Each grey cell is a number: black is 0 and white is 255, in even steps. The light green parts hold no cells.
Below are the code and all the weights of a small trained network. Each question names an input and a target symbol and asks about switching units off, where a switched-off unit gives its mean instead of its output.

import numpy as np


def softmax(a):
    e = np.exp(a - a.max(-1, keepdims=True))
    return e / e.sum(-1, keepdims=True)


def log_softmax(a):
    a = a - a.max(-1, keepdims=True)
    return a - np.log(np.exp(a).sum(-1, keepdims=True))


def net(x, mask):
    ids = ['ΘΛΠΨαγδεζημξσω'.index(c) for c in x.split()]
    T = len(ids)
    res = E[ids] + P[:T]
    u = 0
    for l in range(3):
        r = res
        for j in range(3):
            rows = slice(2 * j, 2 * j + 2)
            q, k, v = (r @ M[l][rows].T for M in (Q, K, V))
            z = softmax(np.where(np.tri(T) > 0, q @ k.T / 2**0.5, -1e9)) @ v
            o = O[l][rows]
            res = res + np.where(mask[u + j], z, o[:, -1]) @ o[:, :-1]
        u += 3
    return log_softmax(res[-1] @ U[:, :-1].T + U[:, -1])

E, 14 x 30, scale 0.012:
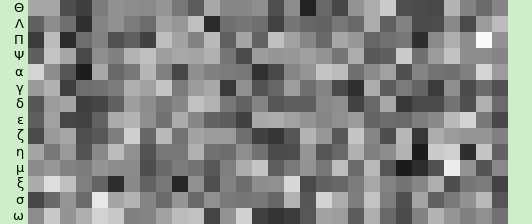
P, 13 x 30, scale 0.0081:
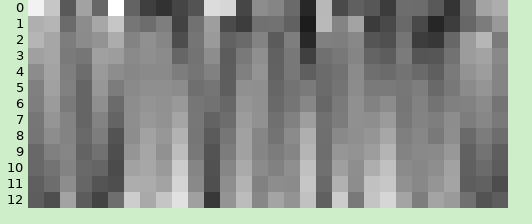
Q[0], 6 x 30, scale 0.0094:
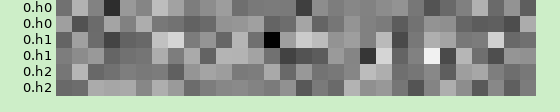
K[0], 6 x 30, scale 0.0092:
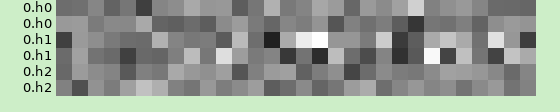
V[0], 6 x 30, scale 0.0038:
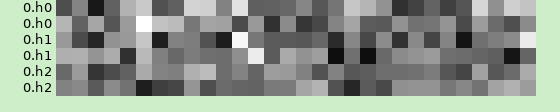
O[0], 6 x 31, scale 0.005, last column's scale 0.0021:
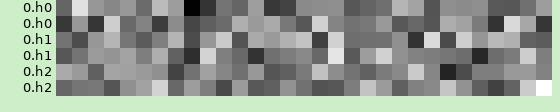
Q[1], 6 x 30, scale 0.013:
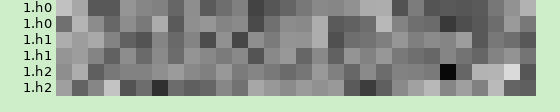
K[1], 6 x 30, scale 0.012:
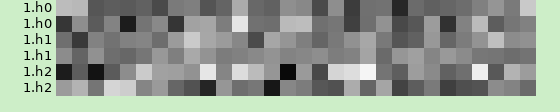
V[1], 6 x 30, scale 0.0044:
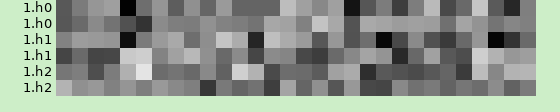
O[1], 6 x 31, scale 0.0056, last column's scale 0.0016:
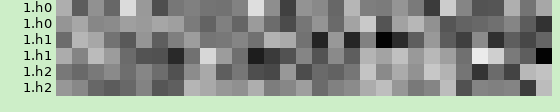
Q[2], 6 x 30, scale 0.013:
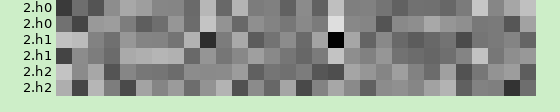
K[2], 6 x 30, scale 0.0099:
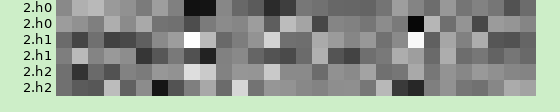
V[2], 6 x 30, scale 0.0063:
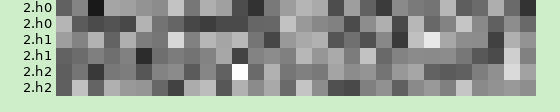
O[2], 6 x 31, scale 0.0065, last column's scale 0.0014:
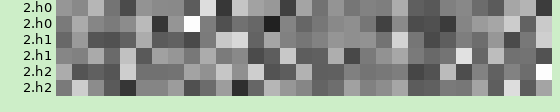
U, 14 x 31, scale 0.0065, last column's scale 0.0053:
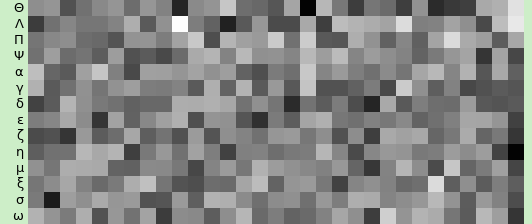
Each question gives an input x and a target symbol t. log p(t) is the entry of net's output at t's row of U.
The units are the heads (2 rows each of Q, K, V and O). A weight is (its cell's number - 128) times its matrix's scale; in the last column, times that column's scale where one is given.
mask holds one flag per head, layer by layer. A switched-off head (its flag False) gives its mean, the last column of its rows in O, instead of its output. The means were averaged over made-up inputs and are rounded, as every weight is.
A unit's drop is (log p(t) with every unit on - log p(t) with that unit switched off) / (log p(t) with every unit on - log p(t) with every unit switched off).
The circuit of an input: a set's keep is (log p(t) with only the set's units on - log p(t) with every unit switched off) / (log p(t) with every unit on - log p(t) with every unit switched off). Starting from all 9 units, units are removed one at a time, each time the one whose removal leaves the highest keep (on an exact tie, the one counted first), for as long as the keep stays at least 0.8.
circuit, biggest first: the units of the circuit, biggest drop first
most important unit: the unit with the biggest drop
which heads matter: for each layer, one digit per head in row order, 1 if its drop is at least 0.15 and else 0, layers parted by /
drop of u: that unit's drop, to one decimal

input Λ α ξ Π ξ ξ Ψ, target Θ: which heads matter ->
110 / 010 / 010
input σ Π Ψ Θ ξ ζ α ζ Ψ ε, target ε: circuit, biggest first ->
0.h1, 2.h0
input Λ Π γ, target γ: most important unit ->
0.h1
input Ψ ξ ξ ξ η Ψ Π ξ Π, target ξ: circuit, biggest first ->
1.h1, 2.h2
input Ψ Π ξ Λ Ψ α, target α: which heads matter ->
010 / 000 / 011
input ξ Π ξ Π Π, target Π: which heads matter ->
110 / 000 / 001
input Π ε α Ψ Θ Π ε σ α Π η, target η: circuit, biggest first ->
2.h0, 0.h1
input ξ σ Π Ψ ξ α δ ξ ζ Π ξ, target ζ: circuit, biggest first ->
0.h0, 2.h0
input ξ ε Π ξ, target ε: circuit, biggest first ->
0.h0, 2.h0, 1.h1
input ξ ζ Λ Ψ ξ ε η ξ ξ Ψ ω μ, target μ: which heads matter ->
010 / 000 / 010
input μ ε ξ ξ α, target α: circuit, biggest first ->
2.h2, 0.h1
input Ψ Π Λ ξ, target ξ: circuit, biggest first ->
0.h1, 2.h2
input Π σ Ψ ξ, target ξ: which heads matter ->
110 / 001 / 011
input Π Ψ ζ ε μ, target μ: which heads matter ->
110 / 000 / 010
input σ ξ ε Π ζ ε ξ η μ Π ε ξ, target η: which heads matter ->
100 / 010 / 100
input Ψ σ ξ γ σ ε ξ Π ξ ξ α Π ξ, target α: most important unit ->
0.h0
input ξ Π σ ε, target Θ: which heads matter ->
010 / 000 / 010
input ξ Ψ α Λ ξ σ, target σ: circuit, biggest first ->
2.h0, 0.h1
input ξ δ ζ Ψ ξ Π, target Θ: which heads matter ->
101 / 111 / 001
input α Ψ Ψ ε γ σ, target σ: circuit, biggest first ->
2.h0
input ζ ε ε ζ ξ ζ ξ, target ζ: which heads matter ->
000 / 000 / 110
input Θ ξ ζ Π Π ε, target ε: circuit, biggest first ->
2.h0, 0.h1
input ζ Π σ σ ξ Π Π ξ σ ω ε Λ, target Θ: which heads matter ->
010 / 000 / 000
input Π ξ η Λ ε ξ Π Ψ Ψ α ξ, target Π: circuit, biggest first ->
1.h1, 2.h2
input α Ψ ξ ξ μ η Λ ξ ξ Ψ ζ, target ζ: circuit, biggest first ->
0.h1, 2.h0
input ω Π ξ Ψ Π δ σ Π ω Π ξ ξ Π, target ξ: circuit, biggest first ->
2.h2, 1.h1
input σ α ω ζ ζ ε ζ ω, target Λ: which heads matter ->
010 / 111 / 000
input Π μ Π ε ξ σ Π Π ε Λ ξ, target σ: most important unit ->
0.h0
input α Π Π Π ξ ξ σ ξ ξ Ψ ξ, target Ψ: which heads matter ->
010 / 000 / 010
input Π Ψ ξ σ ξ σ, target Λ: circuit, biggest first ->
1.h0, 0.h2, 0.h1, 1.h2
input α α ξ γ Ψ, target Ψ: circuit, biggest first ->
0.h1, 2.h1
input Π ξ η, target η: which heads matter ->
110 / 000 / 101
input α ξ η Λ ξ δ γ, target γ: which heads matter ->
010 / 010 / 100
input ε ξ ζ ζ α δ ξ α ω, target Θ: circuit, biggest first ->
0.h1
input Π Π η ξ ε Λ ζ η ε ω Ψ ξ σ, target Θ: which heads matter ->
110 / 010 / 000
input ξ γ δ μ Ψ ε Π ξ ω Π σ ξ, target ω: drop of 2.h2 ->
0.2
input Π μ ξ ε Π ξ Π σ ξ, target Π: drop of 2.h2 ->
0.1
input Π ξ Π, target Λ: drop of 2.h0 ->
0.0
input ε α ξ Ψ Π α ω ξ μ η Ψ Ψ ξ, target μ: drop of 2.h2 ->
0.1
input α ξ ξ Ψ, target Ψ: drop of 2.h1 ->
0.8
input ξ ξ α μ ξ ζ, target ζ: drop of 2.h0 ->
0.7
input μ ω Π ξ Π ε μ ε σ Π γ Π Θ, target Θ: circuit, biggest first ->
2.h2
